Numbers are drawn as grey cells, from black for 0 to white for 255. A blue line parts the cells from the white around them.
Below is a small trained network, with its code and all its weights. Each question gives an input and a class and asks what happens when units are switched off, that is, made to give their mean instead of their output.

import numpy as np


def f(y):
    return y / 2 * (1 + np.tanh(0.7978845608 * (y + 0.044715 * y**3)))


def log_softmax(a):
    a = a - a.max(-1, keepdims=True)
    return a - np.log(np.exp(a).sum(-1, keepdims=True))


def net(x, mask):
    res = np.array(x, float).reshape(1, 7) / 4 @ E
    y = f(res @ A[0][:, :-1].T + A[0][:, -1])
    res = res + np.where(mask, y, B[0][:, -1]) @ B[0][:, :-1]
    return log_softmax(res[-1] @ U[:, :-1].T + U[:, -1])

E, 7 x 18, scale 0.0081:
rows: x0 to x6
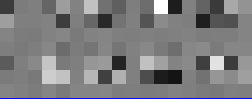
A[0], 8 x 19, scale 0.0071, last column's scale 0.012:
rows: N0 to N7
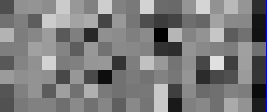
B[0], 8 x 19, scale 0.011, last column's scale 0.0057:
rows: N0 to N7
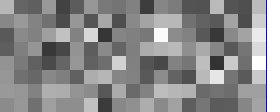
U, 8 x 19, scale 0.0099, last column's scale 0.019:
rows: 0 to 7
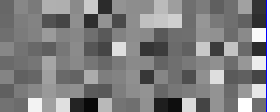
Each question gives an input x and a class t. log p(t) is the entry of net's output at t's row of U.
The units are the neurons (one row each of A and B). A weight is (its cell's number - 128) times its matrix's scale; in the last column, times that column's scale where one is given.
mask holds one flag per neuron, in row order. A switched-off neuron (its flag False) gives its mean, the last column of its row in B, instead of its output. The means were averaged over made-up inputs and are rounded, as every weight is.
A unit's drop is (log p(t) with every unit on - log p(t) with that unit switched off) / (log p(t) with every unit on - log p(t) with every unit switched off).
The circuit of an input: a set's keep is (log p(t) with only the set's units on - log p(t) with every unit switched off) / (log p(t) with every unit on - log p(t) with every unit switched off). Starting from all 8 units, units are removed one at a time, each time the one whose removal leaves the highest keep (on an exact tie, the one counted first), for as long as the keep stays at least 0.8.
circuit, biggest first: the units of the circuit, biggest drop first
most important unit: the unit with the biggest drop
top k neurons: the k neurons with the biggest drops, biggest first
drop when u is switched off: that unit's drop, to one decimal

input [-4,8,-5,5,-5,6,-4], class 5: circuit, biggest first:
N5
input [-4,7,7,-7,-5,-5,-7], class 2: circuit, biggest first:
N4, N3, N1
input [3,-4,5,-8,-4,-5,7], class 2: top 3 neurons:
N4, N3, N1
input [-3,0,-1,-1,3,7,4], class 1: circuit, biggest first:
N1, N3
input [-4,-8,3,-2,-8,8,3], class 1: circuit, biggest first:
N3, N1
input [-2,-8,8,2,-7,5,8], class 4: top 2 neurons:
N4, N5
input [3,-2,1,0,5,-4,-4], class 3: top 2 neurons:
N4, N3
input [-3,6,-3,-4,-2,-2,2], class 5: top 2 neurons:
N5, N4
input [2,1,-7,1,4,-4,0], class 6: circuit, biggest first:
N3, N1
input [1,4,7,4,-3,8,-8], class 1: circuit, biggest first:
N1, N3
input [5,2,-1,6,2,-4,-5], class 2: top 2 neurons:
N2, N3
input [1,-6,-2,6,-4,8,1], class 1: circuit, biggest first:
N3, N1
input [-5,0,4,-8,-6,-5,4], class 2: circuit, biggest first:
N4, N3
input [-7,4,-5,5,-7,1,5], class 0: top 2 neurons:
N2, N4
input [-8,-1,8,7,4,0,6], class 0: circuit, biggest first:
N2
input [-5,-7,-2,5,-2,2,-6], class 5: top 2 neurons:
N0, N4
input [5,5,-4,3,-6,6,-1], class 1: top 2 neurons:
N1, N3
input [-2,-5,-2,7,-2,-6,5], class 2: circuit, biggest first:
N3, N1
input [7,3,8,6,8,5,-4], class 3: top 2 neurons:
N4, N2
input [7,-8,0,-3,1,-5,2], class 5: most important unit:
N0
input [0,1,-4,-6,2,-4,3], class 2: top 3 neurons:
N3, N1, N2
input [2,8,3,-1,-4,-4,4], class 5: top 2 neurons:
N5, N4
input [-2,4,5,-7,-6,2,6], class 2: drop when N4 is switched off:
1.5
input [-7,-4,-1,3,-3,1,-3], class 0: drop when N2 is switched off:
0.9
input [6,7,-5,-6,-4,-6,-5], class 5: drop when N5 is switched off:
0.7
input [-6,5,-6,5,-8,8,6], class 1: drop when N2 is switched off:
0.0
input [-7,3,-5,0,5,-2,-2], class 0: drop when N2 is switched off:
1.1
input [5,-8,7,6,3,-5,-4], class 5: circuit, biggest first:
N0
